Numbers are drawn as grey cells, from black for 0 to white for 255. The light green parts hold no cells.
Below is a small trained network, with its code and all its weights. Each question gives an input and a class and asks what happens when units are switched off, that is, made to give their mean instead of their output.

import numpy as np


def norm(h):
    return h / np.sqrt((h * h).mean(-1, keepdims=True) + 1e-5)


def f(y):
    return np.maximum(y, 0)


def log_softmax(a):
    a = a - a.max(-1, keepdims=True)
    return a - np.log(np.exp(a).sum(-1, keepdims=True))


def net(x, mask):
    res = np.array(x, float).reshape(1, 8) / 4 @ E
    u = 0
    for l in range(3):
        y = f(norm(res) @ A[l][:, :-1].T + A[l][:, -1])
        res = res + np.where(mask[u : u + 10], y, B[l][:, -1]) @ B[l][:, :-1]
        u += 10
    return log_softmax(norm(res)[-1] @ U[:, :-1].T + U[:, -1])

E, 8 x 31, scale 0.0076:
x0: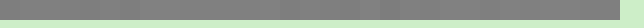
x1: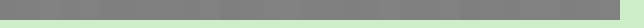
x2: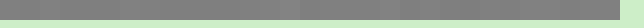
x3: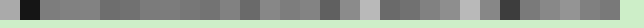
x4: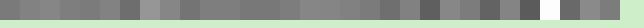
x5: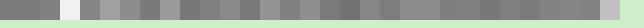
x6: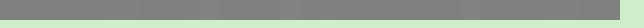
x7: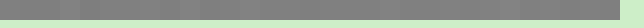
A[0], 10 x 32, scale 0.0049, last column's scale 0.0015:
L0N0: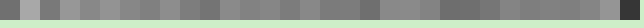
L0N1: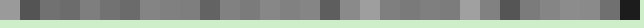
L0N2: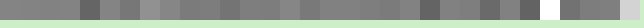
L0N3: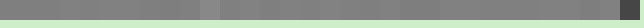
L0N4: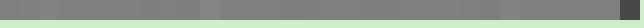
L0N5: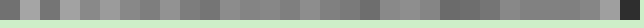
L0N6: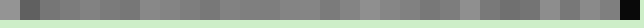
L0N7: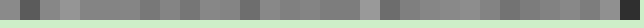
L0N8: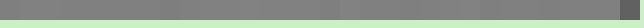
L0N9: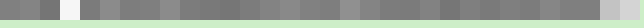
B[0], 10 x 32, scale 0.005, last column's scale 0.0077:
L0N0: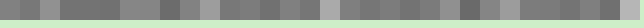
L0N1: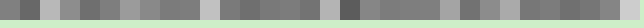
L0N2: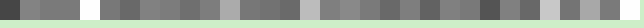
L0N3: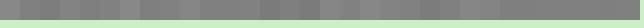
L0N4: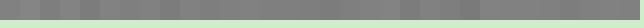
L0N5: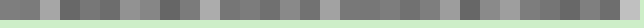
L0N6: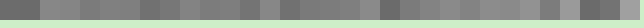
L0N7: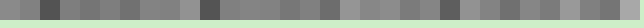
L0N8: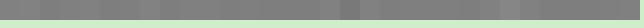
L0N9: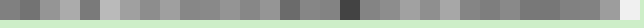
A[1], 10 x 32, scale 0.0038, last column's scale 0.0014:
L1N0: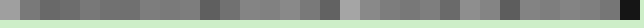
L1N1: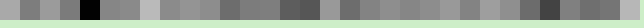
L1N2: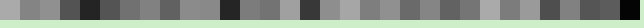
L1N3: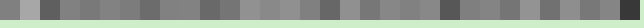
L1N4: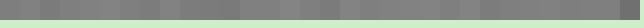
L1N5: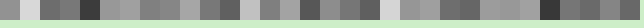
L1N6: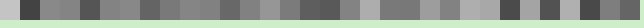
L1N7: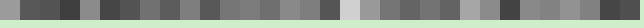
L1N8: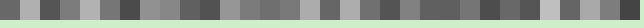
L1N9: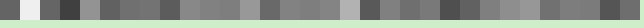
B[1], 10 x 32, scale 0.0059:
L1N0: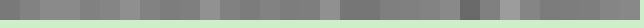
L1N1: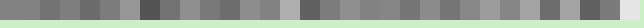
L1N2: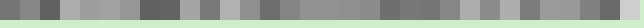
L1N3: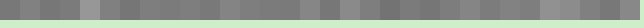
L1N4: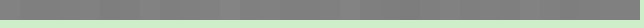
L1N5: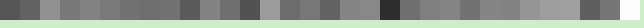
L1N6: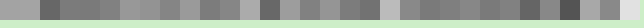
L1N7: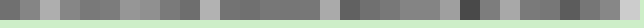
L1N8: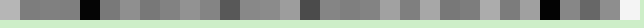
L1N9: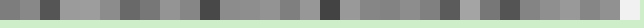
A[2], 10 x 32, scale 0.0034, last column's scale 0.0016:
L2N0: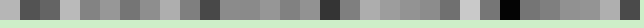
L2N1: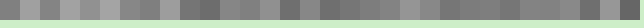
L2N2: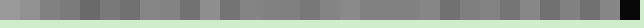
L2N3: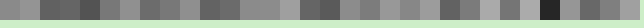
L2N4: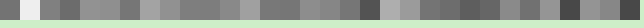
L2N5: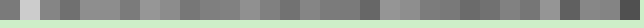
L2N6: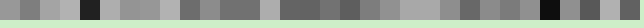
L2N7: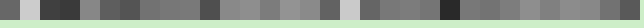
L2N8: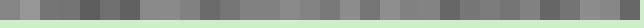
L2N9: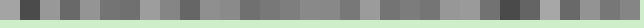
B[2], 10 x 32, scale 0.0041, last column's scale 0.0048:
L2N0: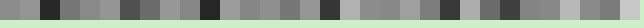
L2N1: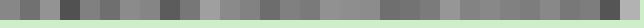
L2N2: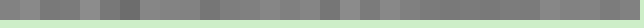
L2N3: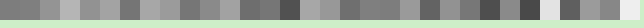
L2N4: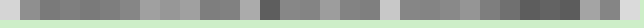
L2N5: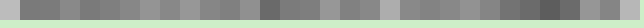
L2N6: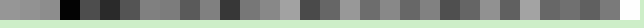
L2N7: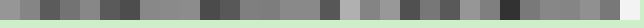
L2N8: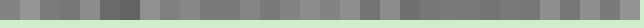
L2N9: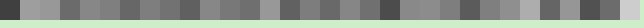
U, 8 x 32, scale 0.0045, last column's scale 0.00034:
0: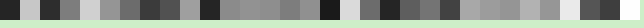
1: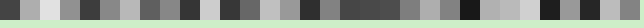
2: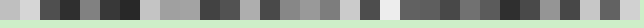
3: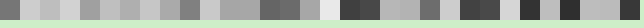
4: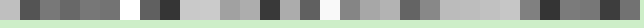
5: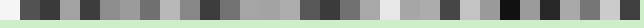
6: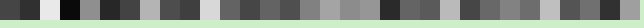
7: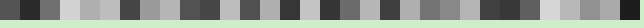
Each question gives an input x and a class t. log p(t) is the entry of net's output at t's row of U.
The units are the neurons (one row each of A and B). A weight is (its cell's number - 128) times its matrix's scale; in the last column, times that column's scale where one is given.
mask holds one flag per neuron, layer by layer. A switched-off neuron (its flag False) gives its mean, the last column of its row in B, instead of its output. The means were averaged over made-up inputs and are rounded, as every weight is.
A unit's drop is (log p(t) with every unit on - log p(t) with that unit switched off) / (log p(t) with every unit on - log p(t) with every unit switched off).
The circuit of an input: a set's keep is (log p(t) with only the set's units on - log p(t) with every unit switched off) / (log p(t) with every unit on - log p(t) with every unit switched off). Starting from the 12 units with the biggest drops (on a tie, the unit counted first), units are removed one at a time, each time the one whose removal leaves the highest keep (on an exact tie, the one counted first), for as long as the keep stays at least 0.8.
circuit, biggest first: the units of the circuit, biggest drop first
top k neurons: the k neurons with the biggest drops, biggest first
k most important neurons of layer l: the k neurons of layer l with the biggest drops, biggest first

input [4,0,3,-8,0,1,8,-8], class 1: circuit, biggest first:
L0N2
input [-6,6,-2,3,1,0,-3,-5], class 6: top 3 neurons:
L1N9, L0N1, L0N9
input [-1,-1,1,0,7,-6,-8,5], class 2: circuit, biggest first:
L1N5, L1N8
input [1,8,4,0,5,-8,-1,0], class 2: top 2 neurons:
L1N5, L1N9
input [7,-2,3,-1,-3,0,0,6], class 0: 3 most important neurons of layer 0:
L0N9, L0N2, L0N1
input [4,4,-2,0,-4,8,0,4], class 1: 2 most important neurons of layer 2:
L2N6, L2N7
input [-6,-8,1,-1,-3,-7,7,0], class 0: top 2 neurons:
L0N2, L1N9
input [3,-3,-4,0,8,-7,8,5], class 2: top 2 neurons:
L1N5, L1N8
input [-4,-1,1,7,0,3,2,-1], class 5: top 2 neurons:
L0N2, L1N6
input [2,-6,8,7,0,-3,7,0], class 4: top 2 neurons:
L0N2, L1N6
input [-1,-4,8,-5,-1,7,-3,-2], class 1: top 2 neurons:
L0N2, L2N6
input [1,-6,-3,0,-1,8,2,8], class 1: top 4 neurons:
L0N2, L1N9, L0N5, L2N6
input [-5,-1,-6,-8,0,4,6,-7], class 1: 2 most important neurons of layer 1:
L1N5, L1N6
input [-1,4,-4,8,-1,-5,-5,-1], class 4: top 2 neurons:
L0N2, L1N6
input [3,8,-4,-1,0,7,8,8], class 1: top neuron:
L0N2
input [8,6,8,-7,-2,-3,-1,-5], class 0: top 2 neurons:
L0N2, L1N5
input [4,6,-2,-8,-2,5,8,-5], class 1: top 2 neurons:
L0N2, L1N5
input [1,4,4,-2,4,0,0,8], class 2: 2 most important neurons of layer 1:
L1N8, L1N7
